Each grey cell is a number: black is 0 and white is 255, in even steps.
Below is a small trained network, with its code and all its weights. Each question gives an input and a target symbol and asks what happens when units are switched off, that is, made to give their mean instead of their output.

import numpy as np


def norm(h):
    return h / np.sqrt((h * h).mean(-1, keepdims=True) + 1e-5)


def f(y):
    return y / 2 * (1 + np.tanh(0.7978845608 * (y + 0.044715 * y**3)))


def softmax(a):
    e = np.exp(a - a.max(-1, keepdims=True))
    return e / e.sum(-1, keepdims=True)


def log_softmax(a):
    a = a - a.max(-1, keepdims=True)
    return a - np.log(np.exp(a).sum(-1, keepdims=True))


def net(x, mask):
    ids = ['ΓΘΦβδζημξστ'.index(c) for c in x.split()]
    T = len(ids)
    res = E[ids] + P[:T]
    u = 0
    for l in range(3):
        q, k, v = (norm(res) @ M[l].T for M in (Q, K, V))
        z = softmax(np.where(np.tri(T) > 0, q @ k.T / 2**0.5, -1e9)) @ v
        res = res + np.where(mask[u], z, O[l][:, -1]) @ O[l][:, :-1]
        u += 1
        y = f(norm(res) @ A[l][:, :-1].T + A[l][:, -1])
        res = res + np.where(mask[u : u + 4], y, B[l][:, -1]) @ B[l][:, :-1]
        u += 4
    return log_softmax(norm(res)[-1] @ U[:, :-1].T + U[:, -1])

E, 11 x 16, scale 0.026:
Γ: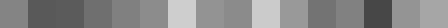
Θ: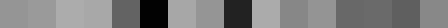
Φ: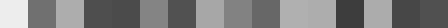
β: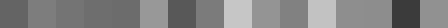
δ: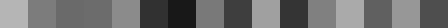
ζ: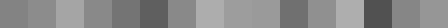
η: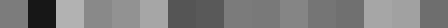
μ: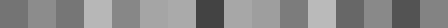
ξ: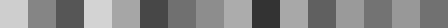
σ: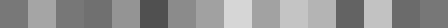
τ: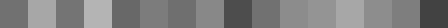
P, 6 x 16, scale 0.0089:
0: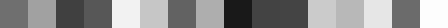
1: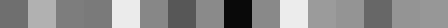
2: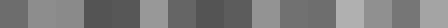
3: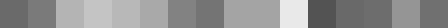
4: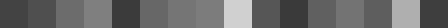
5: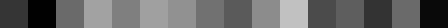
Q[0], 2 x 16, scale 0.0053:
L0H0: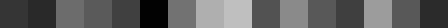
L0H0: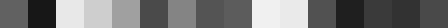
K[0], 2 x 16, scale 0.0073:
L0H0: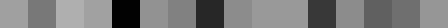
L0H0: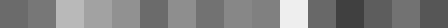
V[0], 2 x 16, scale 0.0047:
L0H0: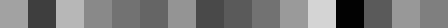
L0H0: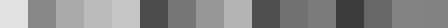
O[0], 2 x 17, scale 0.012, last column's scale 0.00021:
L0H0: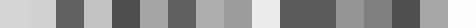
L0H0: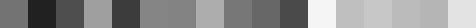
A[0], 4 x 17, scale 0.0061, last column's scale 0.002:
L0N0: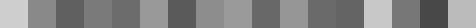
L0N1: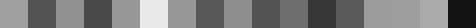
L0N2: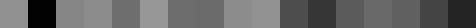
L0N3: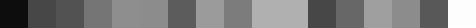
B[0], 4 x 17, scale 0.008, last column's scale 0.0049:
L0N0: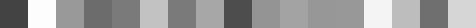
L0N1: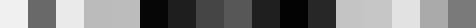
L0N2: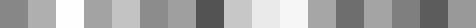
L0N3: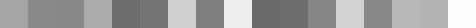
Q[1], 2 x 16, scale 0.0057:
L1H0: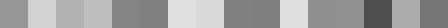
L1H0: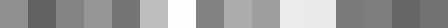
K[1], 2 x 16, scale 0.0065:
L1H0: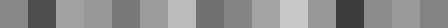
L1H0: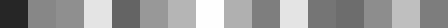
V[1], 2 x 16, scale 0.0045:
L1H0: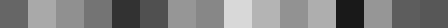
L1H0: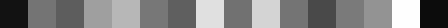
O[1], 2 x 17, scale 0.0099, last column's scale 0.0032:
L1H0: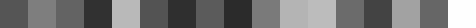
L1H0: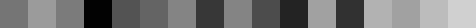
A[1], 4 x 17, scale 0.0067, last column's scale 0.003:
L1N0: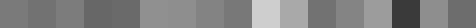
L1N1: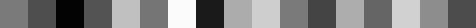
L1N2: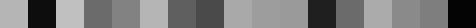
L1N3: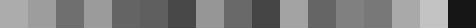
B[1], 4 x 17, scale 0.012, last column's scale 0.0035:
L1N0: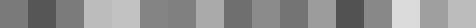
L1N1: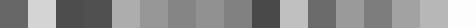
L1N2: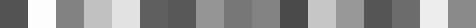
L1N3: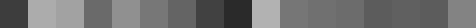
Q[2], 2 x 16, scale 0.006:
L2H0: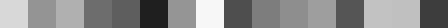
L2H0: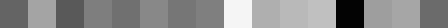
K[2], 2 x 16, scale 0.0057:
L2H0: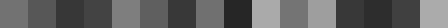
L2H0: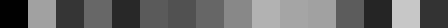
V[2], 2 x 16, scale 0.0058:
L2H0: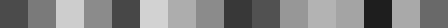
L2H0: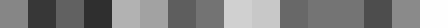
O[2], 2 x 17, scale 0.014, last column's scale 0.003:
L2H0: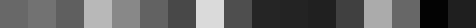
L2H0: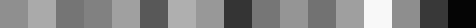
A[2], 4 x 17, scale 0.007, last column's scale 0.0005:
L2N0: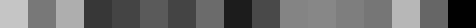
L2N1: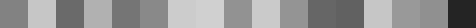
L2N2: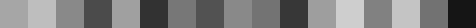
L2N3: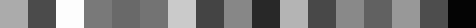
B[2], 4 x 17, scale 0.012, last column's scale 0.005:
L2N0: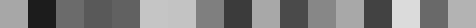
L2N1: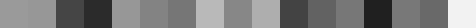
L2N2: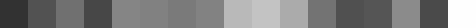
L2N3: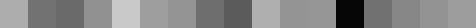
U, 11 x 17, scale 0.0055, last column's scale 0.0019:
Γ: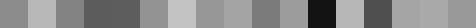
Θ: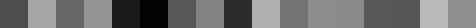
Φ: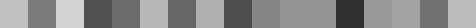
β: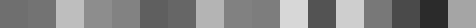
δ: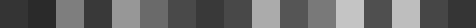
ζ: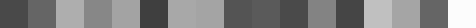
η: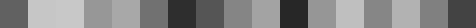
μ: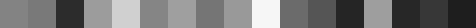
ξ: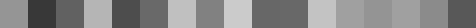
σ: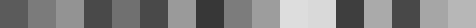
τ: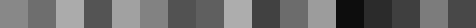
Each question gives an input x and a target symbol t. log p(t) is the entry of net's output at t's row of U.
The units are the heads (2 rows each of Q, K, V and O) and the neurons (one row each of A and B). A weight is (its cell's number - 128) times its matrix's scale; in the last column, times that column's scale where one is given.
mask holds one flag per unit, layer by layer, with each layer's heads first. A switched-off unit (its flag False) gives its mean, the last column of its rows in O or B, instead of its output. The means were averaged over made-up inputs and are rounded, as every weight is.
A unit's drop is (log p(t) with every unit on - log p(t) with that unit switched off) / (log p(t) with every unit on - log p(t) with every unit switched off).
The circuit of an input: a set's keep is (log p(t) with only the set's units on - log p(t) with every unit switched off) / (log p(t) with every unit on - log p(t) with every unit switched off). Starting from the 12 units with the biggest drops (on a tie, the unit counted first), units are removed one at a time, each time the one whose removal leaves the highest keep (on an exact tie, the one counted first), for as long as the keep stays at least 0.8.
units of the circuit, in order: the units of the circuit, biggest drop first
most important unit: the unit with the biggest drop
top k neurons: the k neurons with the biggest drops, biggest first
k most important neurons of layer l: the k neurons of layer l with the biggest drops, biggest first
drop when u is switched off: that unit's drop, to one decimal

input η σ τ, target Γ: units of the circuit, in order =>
[L1H0, L0N2, L0H0]
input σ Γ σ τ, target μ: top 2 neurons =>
[L2N3, L0N3]
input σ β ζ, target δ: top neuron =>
[L0N1]
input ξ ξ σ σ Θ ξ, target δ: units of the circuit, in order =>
[L1N3, L1H0]
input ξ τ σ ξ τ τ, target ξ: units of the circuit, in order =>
[L0H0, L0N3, L1H0]
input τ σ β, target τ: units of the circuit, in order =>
[L0H0, L1H0, L2H0]
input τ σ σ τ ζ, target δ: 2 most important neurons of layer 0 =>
[L0N3, L0N1]
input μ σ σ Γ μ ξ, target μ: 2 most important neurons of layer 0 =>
[L0N2, L0N0]
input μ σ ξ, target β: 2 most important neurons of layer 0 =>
[L0N3, L0N2]
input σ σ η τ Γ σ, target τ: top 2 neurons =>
[L0N1, L0N3]
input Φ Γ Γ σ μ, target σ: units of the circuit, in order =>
[L1H0, L2H0, L2N1, L0N0]
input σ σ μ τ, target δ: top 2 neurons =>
[L2N0, L0N2]
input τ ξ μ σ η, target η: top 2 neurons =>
[L1N2, L0N1]
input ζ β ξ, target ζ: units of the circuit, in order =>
[L0H0, L2H0]
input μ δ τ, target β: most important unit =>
L1H0
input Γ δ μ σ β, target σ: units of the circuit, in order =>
[L2H0, L2N0]
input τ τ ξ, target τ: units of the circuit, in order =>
[L2H0, L0H0]
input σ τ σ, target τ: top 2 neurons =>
[L1N3, L1N1]
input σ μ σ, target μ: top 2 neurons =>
[L2N1, L1N1]
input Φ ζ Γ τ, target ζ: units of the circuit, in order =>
[L2H0]
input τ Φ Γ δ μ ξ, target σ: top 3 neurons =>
[L0N2, L0N3, L1N3]
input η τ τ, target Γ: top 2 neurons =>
[L0N1, L0N2]
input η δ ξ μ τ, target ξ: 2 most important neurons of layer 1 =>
[L1N1, L1N3]
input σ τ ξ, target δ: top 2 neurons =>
[L1N3, L2N0]
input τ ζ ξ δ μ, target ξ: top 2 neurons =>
[L0N0, L2N2]
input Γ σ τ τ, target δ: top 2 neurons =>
[L0N2, L2N0]
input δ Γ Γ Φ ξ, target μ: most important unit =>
L2N3
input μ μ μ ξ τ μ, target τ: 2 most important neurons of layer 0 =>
[L0N3, L0N0]
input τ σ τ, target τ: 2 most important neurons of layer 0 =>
[L0N0, L0N2]
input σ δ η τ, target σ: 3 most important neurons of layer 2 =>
[L2N1, L2N3, L2N0]
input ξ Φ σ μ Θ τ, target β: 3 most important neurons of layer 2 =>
[L2N0, L2N1, L2N3]
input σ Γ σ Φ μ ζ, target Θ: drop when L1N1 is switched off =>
0.2
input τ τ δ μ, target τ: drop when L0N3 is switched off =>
0.1
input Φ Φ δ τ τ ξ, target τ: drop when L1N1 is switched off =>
0.0
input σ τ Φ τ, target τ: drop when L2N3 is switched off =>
0.1
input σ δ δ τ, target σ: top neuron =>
[L0N3]
